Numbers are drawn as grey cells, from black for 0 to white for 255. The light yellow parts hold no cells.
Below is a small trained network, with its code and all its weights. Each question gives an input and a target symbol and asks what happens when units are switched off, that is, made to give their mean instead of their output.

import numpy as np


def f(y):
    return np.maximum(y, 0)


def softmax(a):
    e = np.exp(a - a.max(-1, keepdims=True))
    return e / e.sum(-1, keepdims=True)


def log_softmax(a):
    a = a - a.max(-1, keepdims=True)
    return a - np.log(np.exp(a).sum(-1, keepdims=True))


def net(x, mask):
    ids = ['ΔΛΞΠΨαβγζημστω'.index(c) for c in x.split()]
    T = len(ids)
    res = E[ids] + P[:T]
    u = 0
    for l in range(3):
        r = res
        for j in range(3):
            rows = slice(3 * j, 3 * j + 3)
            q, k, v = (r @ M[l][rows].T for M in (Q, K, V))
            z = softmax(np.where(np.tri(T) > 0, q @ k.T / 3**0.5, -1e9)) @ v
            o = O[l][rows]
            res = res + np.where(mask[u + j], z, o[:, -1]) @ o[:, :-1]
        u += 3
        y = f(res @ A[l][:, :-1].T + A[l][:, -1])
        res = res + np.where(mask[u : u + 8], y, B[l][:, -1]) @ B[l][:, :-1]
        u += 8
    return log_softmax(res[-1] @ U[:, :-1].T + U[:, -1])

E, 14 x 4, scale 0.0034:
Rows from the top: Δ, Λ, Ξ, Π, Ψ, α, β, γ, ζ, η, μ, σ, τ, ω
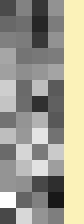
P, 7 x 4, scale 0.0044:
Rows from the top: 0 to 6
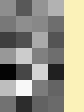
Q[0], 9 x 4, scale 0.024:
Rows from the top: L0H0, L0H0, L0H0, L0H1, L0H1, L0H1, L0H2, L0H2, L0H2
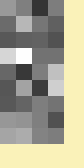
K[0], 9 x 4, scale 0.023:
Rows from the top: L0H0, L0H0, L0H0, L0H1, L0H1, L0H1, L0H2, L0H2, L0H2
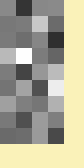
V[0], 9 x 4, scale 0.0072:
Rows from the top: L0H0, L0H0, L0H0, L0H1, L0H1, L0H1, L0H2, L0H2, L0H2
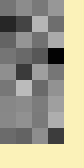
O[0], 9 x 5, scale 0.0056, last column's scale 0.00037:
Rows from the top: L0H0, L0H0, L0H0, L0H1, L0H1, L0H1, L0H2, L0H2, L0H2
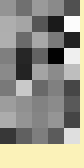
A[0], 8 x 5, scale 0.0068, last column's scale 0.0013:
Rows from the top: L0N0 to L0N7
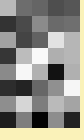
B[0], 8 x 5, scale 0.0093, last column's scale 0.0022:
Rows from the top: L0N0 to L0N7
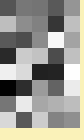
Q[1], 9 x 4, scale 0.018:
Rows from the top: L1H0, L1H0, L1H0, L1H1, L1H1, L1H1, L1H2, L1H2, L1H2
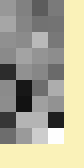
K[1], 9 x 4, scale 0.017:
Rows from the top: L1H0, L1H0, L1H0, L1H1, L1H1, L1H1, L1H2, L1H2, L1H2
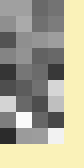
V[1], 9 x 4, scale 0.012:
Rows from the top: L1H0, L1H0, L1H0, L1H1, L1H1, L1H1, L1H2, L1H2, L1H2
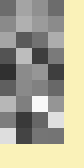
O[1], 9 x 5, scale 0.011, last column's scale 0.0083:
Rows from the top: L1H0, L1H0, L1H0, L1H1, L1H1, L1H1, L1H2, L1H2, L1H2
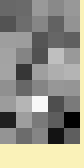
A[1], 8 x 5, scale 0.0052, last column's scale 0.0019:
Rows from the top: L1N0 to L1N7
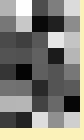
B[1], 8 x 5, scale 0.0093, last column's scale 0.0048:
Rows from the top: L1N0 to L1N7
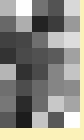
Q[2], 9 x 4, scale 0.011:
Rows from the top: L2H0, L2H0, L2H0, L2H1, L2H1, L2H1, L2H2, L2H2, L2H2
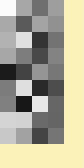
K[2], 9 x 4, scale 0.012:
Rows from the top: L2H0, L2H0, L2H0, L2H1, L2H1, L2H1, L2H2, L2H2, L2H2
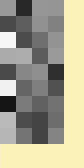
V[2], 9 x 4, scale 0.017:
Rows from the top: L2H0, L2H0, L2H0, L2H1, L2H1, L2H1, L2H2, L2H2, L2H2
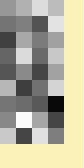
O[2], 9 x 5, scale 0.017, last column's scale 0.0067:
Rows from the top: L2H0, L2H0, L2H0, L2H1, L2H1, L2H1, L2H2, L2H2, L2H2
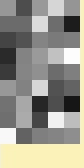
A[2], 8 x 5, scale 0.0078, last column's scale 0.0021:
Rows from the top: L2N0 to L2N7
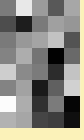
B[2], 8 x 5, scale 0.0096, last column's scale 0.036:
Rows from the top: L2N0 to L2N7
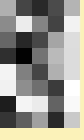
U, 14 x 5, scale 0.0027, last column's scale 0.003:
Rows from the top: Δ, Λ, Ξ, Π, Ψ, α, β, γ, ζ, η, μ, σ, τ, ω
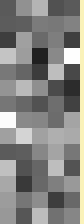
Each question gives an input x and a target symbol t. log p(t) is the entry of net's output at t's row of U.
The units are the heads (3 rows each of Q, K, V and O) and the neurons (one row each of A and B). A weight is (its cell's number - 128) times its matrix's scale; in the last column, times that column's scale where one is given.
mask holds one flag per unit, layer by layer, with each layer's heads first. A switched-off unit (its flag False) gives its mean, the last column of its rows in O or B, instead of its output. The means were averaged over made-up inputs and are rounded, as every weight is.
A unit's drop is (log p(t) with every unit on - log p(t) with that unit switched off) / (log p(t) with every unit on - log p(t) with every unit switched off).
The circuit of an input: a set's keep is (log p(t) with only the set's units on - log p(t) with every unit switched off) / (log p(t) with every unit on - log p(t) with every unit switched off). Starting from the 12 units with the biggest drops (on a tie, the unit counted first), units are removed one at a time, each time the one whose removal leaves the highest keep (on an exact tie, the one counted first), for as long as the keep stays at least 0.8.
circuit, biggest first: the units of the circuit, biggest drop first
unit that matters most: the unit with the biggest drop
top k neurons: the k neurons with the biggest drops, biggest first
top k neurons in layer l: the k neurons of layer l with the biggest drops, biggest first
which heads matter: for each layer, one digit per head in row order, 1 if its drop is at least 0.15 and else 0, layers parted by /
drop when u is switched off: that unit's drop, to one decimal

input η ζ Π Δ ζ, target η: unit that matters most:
L1H2
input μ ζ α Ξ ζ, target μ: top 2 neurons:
[L0N3 L0N5]
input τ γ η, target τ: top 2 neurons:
[L2N7 L2N6]
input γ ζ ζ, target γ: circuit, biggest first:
[L2H2 L2H1]
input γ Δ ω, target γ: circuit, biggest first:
[L2H2 L2H1]
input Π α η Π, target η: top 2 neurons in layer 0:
[L0N5 L0N3]
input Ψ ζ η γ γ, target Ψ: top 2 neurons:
[L0N2 L0N5]
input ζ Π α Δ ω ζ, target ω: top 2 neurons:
[L0N4 L0N3]
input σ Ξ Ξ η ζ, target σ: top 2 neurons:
[L0N4 L2N3]
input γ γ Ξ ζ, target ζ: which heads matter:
010 / 011 / 001
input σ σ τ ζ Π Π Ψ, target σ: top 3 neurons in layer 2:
[L2N3 L2N4 L2N6]
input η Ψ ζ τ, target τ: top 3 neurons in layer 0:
[L0N4 L0N5 L0N6]
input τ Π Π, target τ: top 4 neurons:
[L2N7 L2N6 L2N5 L2N3]
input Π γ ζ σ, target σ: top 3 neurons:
[L0N4 L2N3 L2N4]
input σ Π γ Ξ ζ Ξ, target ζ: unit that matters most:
L0H1
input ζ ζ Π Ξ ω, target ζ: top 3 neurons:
[L2N6 L0N4 L1N7]
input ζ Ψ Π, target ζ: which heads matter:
000 / 011 / 011
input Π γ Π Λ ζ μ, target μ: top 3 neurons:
[L0N4 L0N3 L2N2]
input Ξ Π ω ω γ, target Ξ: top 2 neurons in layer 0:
[L0N2 L0N3]
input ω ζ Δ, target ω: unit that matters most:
L0N3
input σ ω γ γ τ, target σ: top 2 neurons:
[L2N3 L2N4]
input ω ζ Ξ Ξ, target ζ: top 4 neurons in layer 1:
[L1N7 L1N2 L1N6 L1N4]
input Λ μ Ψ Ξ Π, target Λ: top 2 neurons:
[L2N3 L0N3]
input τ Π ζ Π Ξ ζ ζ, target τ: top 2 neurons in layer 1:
[L1N3 L1N0]
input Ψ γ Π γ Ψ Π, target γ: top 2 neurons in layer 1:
[L1N6 L1N1]
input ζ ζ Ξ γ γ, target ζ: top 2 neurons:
[L2N6 L0N4]
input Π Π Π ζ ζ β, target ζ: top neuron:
[L2N6]
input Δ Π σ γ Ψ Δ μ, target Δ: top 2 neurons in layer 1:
[L1N2 L1N0]
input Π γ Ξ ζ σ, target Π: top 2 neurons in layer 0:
[L0N2 L0N5]
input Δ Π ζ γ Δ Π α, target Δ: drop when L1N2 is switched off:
0.1
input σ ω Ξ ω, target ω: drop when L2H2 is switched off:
0.3
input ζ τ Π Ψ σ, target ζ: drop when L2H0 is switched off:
0.1
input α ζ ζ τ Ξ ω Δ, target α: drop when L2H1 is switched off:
0.3
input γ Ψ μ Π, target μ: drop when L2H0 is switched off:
0.2
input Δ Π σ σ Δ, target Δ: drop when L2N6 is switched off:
-0.1
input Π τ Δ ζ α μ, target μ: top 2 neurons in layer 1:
[L1N0 L1N7]
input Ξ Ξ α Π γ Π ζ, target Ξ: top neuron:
[L0N2]
